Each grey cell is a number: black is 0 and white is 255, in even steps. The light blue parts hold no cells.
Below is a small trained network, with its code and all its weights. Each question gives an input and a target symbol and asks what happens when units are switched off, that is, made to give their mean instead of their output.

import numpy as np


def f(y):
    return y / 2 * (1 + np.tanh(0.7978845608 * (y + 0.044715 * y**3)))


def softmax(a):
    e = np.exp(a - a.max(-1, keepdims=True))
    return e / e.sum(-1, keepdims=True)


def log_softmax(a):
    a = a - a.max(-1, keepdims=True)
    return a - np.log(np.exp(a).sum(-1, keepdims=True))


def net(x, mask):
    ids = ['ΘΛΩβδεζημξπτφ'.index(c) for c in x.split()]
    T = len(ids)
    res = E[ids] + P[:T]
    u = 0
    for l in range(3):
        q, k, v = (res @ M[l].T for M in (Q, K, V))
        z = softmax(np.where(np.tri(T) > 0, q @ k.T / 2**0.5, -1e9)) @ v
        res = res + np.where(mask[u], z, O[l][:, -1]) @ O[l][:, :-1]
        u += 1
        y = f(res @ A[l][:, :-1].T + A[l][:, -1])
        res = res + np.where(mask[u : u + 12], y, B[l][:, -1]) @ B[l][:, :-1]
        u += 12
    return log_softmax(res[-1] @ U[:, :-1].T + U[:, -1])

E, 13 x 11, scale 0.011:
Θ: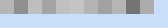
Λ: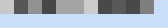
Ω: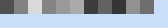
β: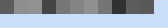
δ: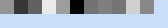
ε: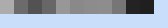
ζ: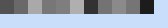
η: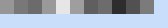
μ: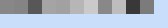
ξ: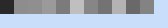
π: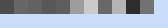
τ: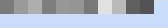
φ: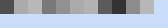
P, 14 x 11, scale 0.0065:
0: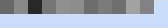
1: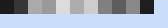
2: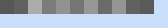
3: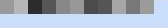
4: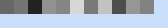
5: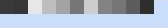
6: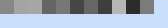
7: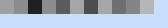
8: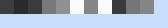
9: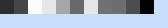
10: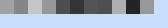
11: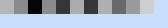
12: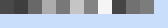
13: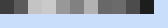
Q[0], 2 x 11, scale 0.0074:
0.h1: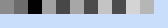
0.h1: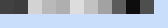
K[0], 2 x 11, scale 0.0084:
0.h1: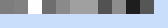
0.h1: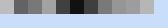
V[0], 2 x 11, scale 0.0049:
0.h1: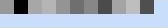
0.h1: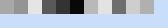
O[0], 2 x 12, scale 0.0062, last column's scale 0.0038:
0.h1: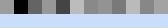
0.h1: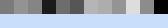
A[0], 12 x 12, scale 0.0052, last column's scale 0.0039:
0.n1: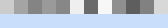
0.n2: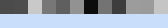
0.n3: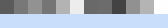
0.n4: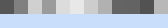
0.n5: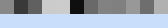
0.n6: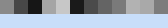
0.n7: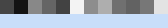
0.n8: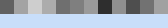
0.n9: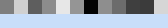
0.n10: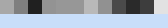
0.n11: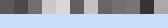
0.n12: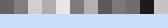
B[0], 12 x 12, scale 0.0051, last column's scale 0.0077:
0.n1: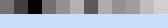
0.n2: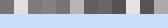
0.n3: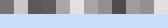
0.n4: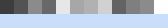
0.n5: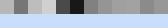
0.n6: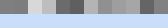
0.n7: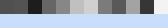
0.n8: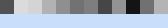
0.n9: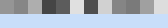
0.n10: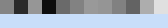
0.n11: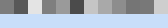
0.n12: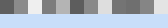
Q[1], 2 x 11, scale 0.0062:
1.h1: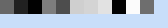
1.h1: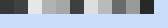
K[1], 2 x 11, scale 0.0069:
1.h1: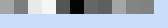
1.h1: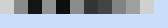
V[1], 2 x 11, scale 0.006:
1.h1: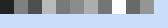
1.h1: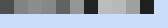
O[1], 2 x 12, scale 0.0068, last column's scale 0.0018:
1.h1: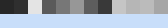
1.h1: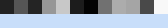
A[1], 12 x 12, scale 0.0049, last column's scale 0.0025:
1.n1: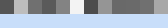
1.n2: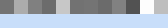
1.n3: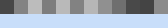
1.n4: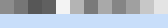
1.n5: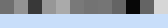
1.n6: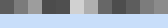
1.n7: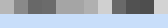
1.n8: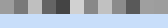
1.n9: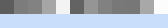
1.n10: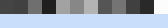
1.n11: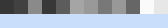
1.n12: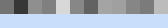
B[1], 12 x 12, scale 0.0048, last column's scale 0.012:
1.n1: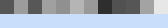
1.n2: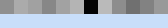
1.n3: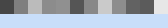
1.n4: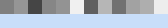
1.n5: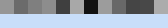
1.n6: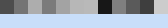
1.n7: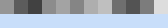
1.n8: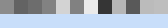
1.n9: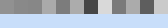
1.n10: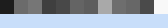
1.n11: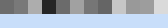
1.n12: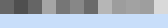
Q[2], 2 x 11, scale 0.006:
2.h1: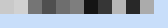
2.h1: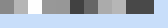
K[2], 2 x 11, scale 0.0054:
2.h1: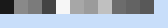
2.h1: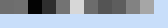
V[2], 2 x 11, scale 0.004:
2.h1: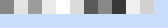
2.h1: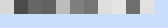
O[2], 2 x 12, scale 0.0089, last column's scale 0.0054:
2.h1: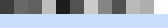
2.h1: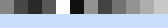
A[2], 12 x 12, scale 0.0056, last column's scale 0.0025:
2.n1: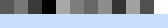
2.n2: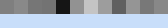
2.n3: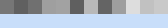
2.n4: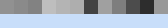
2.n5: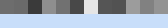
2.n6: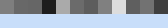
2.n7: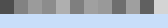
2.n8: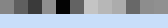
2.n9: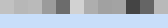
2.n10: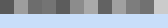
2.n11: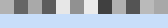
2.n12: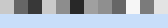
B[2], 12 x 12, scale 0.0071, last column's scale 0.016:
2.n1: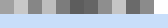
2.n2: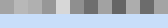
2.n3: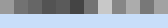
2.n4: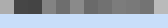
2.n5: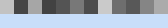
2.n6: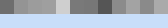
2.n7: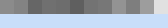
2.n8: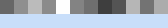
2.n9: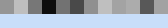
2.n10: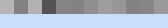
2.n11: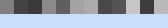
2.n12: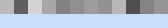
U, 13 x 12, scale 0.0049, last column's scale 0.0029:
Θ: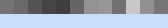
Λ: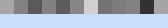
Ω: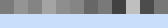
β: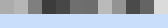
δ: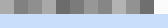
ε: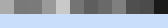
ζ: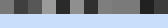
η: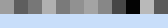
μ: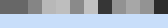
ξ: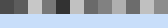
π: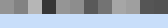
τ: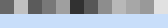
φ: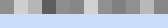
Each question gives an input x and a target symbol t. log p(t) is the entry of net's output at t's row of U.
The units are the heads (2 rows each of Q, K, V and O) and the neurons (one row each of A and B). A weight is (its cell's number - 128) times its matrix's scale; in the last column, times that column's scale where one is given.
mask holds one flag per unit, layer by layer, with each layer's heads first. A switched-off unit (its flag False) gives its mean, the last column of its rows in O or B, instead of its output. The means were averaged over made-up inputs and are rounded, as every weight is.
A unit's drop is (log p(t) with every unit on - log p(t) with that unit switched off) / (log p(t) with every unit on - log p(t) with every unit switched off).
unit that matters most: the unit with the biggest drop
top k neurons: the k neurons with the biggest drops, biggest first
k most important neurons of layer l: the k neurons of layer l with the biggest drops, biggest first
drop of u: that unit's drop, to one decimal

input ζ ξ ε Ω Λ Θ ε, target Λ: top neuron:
(0.n7)
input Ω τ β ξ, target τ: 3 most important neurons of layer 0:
(0.n4; 0.n12; 0.n11)
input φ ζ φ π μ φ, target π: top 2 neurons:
(0.n4; 2.n9)
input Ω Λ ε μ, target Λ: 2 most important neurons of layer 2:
(2.n11; 2.n9)
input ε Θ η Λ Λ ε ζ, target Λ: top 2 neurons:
(2.n11; 1.n8)
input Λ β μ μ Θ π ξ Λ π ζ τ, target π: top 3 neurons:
(0.n7; 1.n10; 2.n9)
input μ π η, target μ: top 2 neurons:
(2.n11; 1.n8)
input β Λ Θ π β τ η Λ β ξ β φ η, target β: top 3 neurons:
(2.n9; 0.n4; 1.n4)
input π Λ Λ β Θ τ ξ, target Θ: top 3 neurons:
(0.n1; 1.n4; 2.n3)
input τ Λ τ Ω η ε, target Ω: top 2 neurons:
(2.n8; 2.n2)
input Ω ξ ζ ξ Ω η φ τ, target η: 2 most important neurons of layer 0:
(0.n11; 0.n12)
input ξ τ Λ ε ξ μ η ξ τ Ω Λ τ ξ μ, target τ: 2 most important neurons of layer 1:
(1.n6; 1.n10)
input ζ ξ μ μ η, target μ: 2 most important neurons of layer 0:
(0.n9; 0.n3)
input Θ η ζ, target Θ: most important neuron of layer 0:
(0.n12)
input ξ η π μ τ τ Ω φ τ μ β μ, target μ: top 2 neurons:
(2.n6; 2.n11)
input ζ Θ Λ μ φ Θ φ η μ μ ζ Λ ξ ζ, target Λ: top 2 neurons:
(2.n11; 1.n8)
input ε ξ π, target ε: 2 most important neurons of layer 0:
(0.n10; 0.n9)
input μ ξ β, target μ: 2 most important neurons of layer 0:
(0.n10; 0.n2)
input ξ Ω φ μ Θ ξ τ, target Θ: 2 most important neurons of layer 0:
(0.n1; 0.n7)
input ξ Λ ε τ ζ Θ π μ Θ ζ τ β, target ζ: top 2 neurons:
(0.n1; 1.n4)
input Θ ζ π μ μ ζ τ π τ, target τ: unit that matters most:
0.n7
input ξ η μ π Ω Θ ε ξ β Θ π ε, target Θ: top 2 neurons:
(2.n3; 2.n5)
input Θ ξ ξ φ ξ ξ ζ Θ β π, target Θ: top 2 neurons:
(0.n1; 2.n5)
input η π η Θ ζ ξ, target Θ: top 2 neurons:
(2.n3; 0.n1)
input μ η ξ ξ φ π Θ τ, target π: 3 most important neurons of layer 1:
(1.n3; 1.n4; 1.n10)
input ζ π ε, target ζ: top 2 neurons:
(1.n5; 2.n4)
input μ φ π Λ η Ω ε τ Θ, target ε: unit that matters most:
0.n4
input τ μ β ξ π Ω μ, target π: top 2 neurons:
(0.n7; 2.n9)
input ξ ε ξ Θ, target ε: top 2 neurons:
(0.n11; 0.n12)
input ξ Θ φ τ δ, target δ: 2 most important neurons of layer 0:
(0.n5; 0.n6)
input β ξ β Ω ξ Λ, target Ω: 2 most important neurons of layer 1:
(1.n1; 1.n10)
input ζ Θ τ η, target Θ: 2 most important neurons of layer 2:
(2.n3; 2.n11)
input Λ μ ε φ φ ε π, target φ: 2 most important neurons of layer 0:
(0.n3; 0.n1)
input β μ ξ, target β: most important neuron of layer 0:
(0.n1)
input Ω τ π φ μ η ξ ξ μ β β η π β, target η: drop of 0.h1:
0.2
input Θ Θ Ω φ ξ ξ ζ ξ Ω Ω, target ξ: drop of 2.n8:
0.1
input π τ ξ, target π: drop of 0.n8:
0.0
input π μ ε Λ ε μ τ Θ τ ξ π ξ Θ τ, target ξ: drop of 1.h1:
0.5
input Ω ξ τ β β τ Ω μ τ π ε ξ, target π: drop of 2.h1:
1.1
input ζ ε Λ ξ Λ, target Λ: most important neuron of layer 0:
(0.n9)
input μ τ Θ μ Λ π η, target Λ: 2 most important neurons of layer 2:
(2.n11; 2.n9)
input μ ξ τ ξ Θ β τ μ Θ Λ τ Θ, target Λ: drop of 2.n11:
0.6
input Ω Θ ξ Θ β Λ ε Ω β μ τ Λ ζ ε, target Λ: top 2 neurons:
(2.n11; 1.n8)
